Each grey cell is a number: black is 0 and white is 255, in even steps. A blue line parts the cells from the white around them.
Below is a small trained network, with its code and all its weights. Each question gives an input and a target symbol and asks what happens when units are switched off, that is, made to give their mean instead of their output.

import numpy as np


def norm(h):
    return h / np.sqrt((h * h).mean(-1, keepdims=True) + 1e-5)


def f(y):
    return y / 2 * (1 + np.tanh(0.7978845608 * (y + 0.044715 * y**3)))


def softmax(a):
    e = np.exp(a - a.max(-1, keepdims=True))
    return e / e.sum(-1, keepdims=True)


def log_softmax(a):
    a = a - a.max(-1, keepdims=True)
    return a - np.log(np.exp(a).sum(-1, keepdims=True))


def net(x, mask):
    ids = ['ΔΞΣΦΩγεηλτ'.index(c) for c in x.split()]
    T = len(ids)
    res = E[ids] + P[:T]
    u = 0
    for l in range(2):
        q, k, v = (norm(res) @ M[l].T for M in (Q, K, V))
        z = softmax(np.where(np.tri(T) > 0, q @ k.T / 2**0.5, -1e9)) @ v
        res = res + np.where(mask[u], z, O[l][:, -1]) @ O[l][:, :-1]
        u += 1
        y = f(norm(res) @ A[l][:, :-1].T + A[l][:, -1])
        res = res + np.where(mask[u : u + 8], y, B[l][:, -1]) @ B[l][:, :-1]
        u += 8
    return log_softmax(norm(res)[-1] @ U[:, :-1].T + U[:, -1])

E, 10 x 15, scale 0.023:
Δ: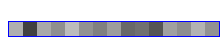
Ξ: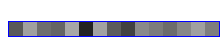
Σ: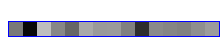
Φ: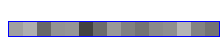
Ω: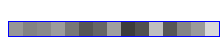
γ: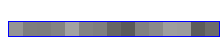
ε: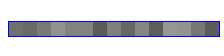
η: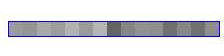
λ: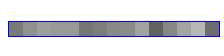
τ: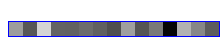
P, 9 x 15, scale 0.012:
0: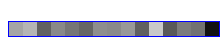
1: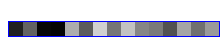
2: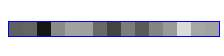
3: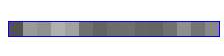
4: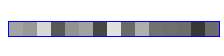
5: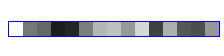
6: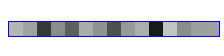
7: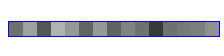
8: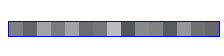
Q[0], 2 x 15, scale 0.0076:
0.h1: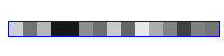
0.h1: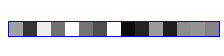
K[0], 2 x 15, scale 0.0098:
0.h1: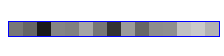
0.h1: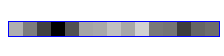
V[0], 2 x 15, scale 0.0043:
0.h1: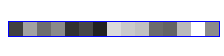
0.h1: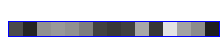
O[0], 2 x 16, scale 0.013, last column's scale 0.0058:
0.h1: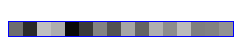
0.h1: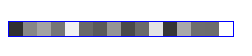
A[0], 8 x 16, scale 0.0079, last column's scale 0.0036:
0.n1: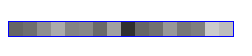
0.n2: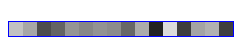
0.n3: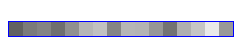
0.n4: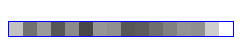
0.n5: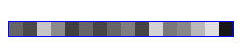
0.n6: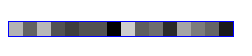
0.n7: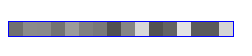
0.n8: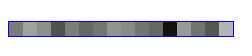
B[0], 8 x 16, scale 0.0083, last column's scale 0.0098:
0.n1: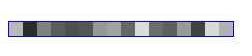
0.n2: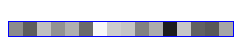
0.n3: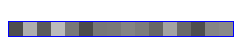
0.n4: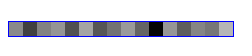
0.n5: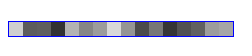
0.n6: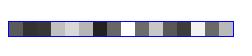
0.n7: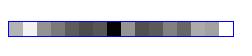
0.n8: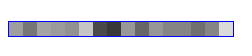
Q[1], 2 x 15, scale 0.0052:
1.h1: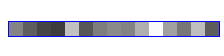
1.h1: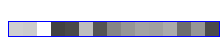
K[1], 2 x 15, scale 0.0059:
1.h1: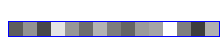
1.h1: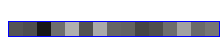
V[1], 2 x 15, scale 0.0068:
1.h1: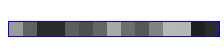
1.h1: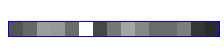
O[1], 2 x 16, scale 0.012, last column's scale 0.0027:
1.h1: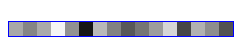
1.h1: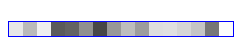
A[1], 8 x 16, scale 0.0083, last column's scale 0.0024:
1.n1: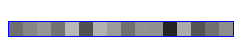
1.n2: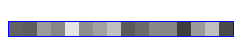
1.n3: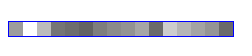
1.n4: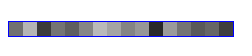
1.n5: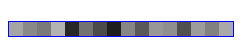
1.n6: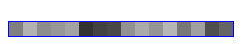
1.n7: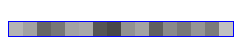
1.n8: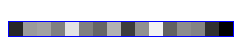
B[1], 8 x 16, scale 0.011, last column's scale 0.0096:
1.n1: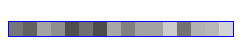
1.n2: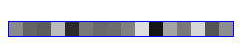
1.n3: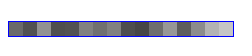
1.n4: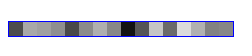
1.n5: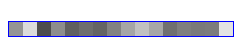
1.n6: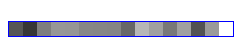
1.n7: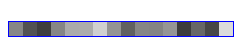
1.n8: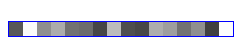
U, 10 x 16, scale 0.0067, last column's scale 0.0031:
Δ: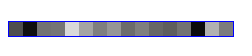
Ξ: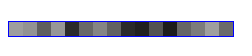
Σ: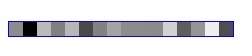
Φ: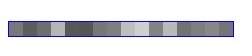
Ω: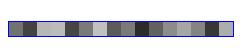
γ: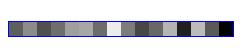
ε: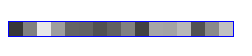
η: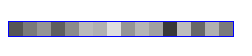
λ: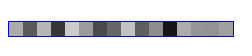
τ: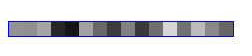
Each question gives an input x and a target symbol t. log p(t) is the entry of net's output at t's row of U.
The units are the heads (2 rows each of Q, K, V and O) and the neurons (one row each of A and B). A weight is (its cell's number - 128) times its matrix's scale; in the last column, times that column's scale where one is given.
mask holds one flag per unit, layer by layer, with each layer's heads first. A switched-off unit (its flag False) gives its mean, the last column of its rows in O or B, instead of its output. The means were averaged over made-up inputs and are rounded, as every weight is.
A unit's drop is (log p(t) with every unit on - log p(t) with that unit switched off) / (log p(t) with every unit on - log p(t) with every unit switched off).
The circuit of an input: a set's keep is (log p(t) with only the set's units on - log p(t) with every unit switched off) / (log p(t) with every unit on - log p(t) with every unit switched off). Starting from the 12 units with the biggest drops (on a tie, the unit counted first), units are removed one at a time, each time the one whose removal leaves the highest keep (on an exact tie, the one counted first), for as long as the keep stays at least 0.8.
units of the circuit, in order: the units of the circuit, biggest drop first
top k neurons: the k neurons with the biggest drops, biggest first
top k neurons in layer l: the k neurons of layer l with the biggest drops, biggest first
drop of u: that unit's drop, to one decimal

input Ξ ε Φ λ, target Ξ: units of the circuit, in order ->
0.h1; 1.h1; 0.n7
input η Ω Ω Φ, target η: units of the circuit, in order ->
0.h1; 0.n2
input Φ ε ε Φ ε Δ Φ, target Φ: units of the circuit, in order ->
0.h1; 1.n5; 1.n8
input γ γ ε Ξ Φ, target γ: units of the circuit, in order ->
0.h1; 1.n7
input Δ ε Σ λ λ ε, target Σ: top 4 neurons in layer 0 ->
0.n2; 0.n6; 0.n7; 0.n5
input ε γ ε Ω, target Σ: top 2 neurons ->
0.n1; 0.n7
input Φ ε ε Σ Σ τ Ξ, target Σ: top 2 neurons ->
0.n2; 1.n1
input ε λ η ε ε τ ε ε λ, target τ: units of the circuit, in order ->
0.h1; 1.n3
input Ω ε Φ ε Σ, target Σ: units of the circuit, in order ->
1.h1; 1.n8; 0.n6
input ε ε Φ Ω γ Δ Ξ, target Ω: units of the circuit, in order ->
0.h1; 0.n2; 1.n5
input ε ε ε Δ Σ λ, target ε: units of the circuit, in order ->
0.h1; 1.n8
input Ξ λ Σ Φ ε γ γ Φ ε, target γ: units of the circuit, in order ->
0.h1
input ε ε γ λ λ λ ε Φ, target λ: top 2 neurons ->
0.n5; 1.n8
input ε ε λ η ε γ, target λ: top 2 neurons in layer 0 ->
0.n5; 0.n6
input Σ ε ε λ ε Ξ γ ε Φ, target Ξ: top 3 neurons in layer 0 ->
0.n6; 0.n4; 0.n7
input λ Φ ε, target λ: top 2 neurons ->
0.n6; 0.n5
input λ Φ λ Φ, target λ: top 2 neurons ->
0.n6; 0.n5
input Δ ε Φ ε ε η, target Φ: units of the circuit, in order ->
0.h1; 1.n5; 0.n3
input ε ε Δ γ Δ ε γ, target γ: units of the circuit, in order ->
0.h1; 1.n8
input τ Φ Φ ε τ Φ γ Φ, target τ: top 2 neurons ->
1.n3; 0.n6
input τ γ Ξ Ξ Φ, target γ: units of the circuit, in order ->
0.h1
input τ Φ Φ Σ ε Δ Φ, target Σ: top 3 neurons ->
0.n2; 1.n8; 1.n1
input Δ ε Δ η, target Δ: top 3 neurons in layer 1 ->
1.n8; 1.n7; 1.n5
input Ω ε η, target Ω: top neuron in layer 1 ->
1.n4
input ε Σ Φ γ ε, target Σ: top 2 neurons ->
0.n2; 1.n8
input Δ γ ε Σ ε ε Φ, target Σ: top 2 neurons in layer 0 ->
0.n2; 0.n6
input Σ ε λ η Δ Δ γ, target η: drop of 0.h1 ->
1.1
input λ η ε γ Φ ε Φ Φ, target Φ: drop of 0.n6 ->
0.1
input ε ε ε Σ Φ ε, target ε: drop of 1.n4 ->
0.0
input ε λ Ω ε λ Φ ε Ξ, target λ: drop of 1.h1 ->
0.1
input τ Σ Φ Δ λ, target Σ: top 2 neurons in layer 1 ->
1.n8; 1.n3
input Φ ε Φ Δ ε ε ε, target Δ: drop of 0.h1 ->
0.7
